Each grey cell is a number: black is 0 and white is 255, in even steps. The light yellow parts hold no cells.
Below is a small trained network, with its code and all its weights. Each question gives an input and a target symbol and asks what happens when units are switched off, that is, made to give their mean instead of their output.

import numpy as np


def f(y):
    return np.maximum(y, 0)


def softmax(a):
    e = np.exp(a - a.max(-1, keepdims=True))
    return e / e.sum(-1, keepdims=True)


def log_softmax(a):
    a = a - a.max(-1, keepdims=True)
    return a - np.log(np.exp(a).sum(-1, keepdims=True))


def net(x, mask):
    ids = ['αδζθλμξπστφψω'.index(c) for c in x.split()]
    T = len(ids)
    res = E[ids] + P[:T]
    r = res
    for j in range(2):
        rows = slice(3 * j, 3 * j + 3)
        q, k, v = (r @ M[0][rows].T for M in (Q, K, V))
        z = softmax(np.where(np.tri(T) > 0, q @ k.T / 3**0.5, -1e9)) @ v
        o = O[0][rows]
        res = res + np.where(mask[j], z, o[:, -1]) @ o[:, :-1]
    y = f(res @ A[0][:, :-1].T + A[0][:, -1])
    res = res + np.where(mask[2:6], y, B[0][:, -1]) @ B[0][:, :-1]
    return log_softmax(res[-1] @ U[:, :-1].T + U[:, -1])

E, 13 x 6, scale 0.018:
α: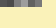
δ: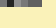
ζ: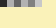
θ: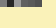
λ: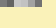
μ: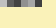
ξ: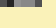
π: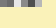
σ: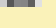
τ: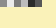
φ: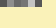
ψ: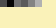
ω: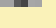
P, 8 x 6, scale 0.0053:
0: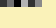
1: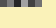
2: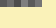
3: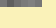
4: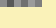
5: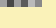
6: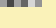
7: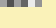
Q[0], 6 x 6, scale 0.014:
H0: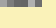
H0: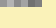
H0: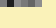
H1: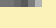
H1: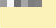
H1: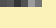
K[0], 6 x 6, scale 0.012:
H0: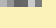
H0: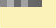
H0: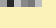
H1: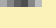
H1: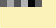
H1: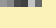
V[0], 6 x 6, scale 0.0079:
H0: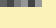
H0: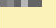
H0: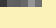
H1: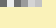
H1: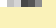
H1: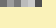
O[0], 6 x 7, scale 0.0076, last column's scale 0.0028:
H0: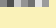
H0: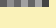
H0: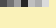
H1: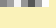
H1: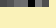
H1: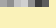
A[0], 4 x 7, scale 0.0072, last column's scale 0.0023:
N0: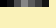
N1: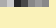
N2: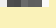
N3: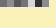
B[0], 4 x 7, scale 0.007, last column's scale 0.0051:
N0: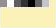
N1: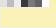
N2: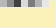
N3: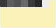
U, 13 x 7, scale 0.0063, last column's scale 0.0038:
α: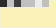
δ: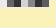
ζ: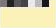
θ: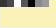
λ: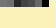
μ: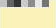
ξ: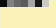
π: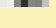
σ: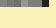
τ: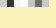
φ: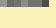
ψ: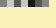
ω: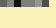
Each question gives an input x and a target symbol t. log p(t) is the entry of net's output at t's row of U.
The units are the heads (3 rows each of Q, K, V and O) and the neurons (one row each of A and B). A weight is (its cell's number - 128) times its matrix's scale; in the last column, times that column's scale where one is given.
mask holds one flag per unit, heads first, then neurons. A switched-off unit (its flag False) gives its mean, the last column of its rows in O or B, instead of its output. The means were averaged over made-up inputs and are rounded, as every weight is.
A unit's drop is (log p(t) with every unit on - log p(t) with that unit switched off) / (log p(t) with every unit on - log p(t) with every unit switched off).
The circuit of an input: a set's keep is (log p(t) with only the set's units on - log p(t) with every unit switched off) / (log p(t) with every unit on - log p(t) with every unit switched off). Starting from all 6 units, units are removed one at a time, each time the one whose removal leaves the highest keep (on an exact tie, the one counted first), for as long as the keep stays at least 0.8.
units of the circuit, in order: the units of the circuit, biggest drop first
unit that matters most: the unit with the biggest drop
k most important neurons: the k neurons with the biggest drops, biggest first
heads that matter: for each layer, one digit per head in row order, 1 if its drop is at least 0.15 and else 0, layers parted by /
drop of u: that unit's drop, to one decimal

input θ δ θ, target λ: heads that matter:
01
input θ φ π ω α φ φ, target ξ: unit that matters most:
N3
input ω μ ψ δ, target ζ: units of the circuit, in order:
(H1 H0)
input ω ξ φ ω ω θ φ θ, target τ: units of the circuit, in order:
(H1 N3)
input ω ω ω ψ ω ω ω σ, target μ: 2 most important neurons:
(N2 N1)
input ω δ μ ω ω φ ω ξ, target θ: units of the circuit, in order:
(H1 N0)
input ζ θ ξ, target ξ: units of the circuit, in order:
(H1 N3)
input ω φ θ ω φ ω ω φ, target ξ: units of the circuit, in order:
(H0 N3)
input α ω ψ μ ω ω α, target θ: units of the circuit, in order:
(H1 H0)
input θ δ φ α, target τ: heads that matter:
11
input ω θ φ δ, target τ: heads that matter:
11
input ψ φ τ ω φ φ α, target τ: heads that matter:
01
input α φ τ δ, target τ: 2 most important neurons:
(N0 N3)
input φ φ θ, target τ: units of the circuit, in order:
(H1)
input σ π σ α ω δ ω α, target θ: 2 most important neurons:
(N2 N0)
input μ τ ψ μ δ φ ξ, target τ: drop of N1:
-0.1
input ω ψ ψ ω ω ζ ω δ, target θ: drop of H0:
0.3
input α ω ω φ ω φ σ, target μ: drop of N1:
0.1
